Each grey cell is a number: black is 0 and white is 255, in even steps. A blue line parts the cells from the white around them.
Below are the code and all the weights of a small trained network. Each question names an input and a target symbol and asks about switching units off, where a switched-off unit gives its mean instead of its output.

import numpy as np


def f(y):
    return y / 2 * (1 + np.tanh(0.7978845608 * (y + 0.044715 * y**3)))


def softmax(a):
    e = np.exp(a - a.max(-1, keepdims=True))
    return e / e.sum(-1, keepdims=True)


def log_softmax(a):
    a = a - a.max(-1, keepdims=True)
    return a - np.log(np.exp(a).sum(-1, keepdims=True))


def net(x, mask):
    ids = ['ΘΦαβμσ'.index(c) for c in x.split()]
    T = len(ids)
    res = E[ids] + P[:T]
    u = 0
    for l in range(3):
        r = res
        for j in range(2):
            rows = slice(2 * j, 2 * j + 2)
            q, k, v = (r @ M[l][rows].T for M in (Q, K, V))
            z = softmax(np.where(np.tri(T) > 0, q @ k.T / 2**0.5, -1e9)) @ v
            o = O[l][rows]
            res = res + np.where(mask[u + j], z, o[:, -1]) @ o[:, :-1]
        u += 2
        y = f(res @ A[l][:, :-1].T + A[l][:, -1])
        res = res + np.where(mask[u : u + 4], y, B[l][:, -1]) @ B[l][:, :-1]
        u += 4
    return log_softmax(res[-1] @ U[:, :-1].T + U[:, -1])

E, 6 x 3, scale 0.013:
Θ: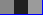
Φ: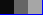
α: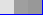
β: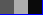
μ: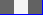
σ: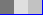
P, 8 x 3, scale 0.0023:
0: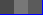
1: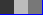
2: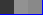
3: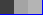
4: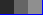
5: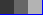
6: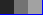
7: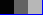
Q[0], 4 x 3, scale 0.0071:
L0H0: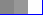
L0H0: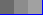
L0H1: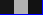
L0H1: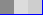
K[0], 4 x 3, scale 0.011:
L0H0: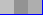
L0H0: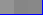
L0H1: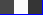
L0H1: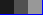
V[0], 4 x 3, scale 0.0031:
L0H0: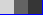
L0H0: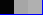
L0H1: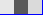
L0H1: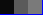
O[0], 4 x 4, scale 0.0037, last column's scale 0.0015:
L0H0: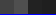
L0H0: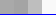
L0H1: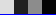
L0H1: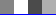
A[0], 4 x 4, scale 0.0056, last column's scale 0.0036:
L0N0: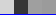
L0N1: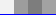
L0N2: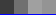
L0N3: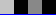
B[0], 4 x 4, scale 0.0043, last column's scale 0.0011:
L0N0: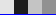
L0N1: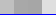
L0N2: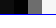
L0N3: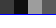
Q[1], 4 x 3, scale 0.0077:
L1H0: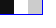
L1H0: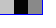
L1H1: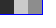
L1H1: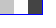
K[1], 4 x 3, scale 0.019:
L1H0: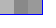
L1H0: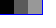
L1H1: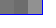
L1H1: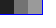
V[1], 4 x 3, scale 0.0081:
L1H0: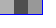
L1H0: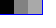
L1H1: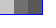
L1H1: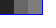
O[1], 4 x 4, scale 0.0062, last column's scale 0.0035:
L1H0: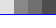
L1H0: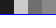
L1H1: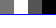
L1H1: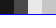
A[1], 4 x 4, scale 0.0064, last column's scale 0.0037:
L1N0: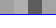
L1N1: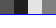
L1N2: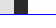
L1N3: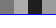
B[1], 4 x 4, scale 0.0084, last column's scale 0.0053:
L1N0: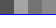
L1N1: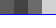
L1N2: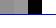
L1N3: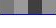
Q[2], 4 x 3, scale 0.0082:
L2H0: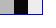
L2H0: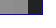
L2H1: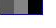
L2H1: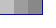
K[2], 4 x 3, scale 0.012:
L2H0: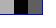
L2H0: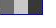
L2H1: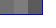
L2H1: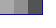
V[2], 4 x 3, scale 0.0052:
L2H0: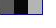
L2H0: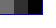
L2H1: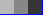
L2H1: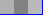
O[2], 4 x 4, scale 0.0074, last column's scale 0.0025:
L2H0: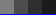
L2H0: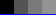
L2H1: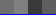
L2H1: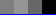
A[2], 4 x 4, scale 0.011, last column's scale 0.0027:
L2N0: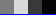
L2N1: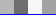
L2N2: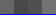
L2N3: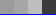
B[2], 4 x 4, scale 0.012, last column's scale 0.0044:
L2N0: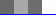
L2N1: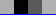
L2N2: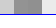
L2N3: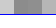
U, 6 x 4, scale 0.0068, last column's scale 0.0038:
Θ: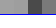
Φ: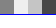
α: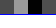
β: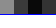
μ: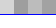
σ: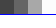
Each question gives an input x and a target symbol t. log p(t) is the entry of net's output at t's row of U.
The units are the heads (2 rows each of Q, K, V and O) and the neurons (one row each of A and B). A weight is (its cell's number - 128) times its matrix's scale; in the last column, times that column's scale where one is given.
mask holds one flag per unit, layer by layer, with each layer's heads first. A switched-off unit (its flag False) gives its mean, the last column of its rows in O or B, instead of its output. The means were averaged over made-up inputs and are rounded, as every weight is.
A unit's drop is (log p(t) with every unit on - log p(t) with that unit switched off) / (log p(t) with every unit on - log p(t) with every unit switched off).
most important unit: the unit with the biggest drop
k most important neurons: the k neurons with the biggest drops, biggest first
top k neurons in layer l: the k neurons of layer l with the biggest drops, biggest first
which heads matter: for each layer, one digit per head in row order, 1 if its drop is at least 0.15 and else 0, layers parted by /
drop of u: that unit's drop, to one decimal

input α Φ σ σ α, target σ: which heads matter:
00 / 11 / 00
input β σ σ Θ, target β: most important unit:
L2H0
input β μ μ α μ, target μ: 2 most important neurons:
L1N2, L1N1
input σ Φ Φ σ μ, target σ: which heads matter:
00 / 01 / 00
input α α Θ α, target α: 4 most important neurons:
L1N2, L2N0, L2N2, L0N0
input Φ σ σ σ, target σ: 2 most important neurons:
L1N1, L0N2
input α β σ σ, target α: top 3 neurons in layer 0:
L0N0, L0N1, L0N2
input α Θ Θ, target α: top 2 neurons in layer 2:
L2N3, L2N1
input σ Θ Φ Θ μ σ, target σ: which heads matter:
00 / 01 / 00
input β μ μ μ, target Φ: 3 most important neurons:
L1N2, L1N1, L2N1
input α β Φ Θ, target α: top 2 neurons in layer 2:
L2N3, L2N2
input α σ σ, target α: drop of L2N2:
0.2
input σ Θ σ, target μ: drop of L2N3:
0.4
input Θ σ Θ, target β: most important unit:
L1N2
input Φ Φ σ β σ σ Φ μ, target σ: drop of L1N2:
0.1
